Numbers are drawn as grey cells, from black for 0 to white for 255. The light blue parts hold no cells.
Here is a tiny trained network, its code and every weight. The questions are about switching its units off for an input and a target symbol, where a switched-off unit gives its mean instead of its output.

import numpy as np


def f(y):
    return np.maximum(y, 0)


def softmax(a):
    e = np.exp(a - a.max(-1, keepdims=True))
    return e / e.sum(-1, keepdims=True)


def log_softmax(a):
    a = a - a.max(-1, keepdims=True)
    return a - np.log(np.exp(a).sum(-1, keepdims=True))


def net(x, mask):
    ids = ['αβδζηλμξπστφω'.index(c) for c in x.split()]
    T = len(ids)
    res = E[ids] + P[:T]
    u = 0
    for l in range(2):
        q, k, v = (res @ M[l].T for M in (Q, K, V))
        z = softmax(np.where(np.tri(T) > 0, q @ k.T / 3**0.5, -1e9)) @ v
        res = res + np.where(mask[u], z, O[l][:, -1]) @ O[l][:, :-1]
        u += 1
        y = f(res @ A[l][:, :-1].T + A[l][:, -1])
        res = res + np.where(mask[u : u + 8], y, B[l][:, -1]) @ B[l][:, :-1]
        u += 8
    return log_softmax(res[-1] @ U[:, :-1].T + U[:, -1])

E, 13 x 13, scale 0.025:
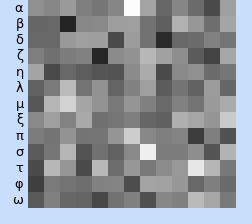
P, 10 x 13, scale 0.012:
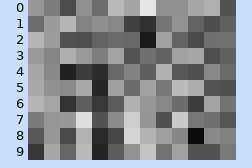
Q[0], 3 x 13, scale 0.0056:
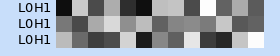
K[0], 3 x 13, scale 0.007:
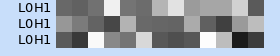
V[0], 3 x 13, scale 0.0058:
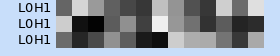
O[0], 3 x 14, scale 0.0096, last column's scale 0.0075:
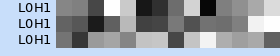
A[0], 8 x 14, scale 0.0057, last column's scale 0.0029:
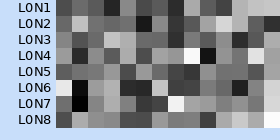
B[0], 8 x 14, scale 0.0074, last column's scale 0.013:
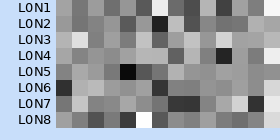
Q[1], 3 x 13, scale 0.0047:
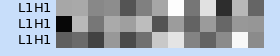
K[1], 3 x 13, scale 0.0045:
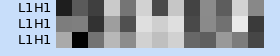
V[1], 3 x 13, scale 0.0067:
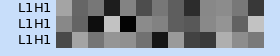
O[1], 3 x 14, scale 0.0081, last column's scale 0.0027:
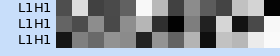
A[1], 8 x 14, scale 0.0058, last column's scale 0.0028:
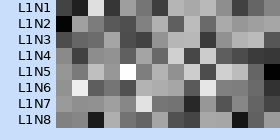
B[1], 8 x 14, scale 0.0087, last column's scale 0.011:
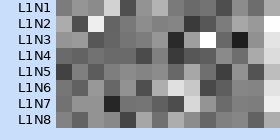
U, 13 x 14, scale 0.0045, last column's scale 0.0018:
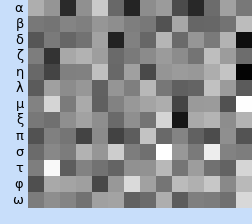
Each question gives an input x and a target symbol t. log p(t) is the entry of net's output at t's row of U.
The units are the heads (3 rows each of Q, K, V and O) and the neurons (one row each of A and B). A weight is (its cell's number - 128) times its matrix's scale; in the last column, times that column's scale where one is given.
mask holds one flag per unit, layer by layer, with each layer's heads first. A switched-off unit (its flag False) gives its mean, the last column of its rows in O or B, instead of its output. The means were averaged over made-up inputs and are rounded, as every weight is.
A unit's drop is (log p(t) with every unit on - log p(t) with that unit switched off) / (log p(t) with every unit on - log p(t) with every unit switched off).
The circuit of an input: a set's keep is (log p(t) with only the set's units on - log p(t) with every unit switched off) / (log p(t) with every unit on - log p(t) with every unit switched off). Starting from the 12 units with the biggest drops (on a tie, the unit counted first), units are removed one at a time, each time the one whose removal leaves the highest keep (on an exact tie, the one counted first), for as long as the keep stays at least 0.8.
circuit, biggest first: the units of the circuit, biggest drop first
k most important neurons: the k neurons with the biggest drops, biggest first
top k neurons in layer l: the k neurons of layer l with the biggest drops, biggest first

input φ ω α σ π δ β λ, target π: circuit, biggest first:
(L0H1 L1H1 L1N6 L1N4)
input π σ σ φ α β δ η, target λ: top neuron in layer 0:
(L0N4)
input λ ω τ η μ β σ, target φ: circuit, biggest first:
(L0H1 L1H1)
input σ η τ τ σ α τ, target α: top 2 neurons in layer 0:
(L0N2 L0N6)
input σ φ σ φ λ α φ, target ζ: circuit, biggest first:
(L1H1 L0H1 L0N1)
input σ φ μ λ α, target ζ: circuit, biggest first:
(L0H1 L1H1)
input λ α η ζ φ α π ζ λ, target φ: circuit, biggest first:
(L1H1 L0H1)
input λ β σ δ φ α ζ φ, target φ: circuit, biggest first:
(L1H1 L0H1)
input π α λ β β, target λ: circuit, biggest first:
(L0H1 L1H1 L1N3)
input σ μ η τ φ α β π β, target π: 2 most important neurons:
(L0N4 L1N4)
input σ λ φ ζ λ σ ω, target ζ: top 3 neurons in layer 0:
(L0N4 L0N2 L0N1)
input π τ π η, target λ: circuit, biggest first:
(L1H1 L0H1 L1N3)
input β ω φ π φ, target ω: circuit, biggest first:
(L1H1 L0H1)
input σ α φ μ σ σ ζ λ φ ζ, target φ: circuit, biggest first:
(L0H1)
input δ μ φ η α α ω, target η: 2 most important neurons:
(L0N1 L1N3)
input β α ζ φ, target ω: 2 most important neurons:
(L0N6 L0N7)
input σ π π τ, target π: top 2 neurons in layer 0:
(L0N4 L0N2)
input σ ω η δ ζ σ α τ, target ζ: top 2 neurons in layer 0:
(L0N4 L0N1)
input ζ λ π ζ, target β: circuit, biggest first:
(L0H1 L1H1)
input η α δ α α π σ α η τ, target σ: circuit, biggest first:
(L0H1 L0N4 L0N8 L1N4)
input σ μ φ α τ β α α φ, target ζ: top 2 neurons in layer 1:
(L1N3 L1N6)
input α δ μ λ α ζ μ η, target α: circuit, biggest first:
(L0H1)
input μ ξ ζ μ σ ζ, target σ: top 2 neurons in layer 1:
(L1N5 L1N4)
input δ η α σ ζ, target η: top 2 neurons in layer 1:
(L1N3 L1N2)
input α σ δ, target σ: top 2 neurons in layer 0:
(L0N3 L0N4)
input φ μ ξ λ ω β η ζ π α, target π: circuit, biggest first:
(L0H1 L1H1 L1N6)
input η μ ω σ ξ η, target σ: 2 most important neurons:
(L0N7 L0N6)
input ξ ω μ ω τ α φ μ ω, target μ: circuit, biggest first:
(L0H1)
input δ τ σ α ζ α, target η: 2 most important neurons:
(L0N6 L1N3)
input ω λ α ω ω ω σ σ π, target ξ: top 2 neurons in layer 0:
(L0N8 L0N2)
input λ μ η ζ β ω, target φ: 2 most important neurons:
(L0N4 L0N5)
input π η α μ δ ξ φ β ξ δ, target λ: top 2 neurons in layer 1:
(L1N2 L1N3)
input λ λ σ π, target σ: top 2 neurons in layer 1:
(L1N4 L1N5)
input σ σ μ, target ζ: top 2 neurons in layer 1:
(L1N4 L1N3)
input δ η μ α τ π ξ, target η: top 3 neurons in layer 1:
(L1N3 L1N2 L1N6)
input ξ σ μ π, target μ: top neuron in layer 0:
(L0N1)
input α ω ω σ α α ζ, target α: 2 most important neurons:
(L0N4 L1N2)
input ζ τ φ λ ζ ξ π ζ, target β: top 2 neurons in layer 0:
(L0N1 L0N7)
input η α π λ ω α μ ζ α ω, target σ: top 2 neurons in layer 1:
(L1N7 L1N4)
